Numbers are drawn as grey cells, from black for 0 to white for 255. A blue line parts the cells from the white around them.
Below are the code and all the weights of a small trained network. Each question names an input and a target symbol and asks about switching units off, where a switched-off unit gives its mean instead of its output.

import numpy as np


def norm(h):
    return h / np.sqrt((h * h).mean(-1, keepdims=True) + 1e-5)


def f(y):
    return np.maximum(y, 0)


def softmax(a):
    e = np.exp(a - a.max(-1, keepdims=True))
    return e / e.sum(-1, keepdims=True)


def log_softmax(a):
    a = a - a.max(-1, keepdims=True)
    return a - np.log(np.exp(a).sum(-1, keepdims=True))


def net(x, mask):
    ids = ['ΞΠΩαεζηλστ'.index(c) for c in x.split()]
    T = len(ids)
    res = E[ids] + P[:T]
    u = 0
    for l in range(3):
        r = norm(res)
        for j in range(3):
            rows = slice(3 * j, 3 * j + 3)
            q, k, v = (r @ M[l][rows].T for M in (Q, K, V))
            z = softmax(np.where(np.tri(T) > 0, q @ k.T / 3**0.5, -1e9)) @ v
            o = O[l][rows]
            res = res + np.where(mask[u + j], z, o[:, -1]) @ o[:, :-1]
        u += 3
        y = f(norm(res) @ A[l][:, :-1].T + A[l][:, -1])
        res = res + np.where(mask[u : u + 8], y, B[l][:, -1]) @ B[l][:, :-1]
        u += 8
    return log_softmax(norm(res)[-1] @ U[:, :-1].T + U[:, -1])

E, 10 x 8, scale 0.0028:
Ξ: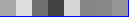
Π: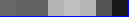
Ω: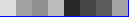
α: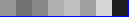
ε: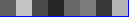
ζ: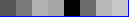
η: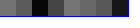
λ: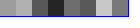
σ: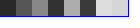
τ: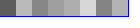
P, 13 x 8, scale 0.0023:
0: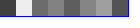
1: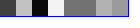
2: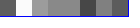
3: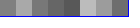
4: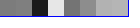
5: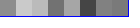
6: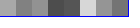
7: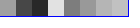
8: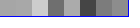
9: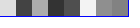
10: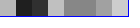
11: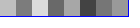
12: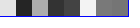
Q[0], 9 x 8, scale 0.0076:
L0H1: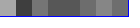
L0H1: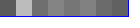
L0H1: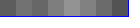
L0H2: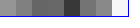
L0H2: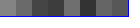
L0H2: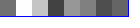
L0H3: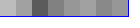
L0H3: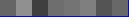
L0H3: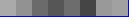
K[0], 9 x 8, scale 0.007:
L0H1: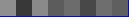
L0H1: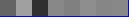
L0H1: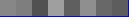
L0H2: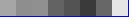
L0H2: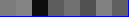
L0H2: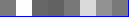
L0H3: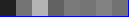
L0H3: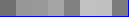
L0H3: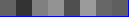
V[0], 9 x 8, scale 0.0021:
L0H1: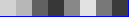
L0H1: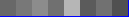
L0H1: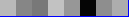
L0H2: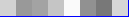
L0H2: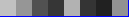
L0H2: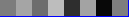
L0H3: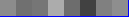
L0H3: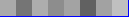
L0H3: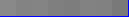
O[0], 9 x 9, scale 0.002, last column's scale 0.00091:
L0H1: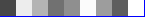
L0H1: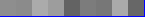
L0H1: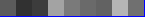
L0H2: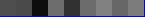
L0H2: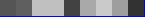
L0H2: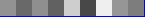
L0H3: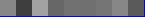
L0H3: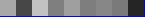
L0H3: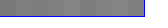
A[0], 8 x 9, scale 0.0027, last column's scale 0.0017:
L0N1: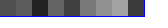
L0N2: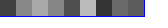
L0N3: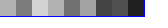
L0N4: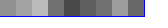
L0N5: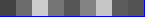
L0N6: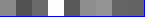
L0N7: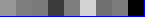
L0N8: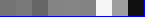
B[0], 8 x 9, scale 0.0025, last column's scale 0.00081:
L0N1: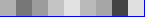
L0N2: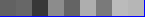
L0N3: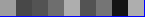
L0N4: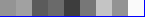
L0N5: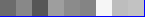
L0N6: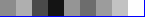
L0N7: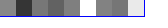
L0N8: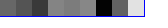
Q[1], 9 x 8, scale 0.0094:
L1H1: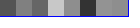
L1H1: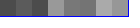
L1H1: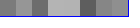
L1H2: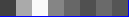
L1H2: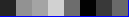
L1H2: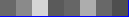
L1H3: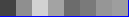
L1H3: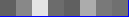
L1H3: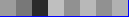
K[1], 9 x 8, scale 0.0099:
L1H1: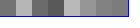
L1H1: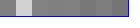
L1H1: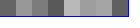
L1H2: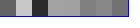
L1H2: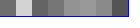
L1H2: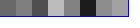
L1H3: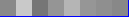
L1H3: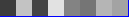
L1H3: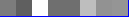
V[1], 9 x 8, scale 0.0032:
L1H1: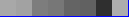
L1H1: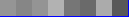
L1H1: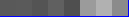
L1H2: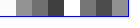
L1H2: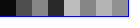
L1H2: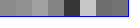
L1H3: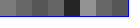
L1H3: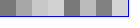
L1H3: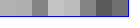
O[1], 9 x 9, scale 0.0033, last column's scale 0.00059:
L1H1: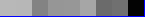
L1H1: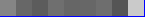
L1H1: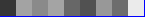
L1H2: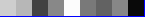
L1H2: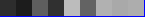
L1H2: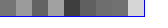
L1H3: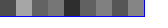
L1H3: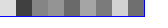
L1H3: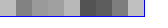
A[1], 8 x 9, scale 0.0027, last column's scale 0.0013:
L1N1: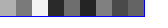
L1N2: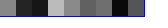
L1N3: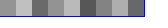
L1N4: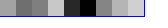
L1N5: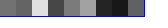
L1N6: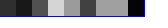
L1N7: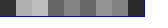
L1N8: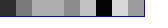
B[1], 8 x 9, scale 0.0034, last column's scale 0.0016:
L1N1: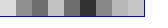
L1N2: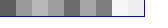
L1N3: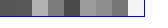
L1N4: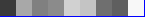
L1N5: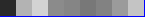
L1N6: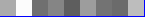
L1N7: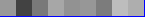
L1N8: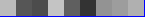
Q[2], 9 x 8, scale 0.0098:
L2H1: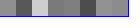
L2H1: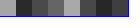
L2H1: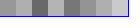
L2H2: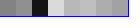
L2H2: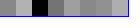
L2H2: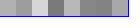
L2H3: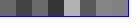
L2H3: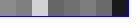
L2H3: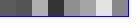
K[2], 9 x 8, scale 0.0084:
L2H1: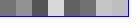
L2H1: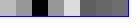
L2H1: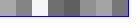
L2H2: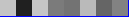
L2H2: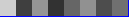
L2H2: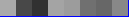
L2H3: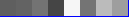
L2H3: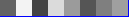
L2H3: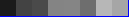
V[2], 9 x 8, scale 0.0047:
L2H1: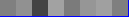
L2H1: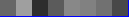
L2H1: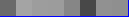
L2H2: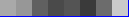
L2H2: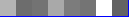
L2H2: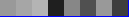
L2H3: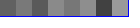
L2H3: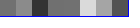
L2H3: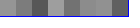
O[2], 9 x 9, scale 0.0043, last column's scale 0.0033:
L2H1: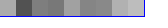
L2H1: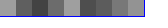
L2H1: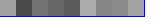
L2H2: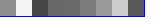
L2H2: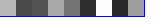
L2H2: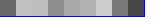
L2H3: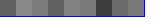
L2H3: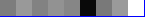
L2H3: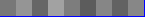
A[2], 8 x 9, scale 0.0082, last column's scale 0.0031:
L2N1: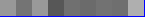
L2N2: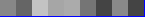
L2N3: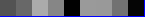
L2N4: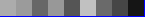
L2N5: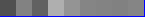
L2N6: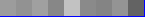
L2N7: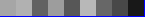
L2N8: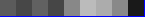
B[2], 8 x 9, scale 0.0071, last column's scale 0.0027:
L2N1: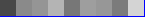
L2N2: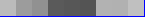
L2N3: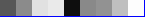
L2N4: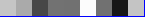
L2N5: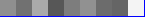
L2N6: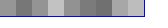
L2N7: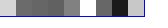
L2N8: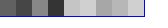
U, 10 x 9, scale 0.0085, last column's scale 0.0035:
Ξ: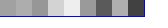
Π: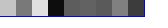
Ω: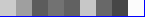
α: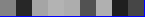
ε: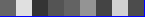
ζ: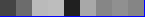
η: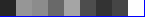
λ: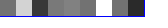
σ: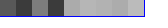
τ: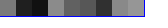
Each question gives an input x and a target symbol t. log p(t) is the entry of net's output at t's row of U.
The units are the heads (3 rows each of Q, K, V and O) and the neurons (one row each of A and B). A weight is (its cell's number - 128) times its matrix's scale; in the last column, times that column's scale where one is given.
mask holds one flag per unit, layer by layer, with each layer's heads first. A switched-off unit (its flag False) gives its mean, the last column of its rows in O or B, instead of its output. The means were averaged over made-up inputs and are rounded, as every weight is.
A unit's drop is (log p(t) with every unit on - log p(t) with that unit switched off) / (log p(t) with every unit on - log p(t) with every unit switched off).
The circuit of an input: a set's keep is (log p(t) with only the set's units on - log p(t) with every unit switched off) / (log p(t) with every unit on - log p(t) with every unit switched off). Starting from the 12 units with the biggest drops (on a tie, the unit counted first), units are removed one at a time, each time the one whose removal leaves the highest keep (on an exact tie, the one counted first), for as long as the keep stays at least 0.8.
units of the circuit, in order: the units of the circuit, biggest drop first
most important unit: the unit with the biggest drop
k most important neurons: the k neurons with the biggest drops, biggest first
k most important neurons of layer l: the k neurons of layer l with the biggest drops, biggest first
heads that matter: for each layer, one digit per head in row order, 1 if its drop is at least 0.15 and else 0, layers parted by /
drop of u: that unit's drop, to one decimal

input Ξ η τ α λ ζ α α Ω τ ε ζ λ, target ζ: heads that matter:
000 / 010 / 000
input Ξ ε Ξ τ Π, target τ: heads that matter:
000 / 000 / 010
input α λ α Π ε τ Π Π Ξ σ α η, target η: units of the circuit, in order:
L1H3
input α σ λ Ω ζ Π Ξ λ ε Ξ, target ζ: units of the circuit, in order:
L1H2; L2N3
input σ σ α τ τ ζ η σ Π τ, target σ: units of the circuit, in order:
L1H2; L2N8
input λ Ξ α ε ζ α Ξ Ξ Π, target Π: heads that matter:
010 / 000 / 000
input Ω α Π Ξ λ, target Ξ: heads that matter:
000 / 000 / 010
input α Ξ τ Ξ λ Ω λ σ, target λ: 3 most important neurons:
L1N6; L2N3; L2N8
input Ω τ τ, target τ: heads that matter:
000 / 001 / 010
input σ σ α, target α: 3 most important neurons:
L2N3; L1N4; L2N8
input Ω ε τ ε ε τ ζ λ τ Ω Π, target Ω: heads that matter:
000 / 010 / 000
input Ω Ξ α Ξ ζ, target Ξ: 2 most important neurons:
L2N3; L1N4
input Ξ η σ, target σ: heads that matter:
000 / 000 / 001
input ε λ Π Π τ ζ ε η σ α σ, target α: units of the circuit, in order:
L2H2
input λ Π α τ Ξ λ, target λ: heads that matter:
000 / 000 / 010
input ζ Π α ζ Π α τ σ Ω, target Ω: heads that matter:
000 / 000 / 001
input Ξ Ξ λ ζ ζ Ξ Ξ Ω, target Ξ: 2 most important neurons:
L1N4; L2N3
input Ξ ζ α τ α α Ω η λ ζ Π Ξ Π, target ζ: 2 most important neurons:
L2N3; L1N5
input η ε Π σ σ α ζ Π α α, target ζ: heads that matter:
010 / 000 / 000
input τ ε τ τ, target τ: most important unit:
L2H2
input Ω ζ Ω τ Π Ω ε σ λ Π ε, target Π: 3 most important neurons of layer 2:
L2N2; L2N5; L2N3
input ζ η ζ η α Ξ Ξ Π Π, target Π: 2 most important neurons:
L2N2; L1N2
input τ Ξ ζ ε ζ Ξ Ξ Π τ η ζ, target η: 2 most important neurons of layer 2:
L2N3; L2N5
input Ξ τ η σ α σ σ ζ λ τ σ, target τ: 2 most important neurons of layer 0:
L0N5; L0N2
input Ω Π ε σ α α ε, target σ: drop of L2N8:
0.1
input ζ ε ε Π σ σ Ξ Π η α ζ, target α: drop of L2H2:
0.9
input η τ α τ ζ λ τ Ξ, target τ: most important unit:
L1N8
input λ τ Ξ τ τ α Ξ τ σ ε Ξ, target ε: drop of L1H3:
0.2
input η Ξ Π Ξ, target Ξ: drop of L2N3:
0.1
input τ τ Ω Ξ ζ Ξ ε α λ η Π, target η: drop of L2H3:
0.0
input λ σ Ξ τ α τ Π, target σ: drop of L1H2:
1.4
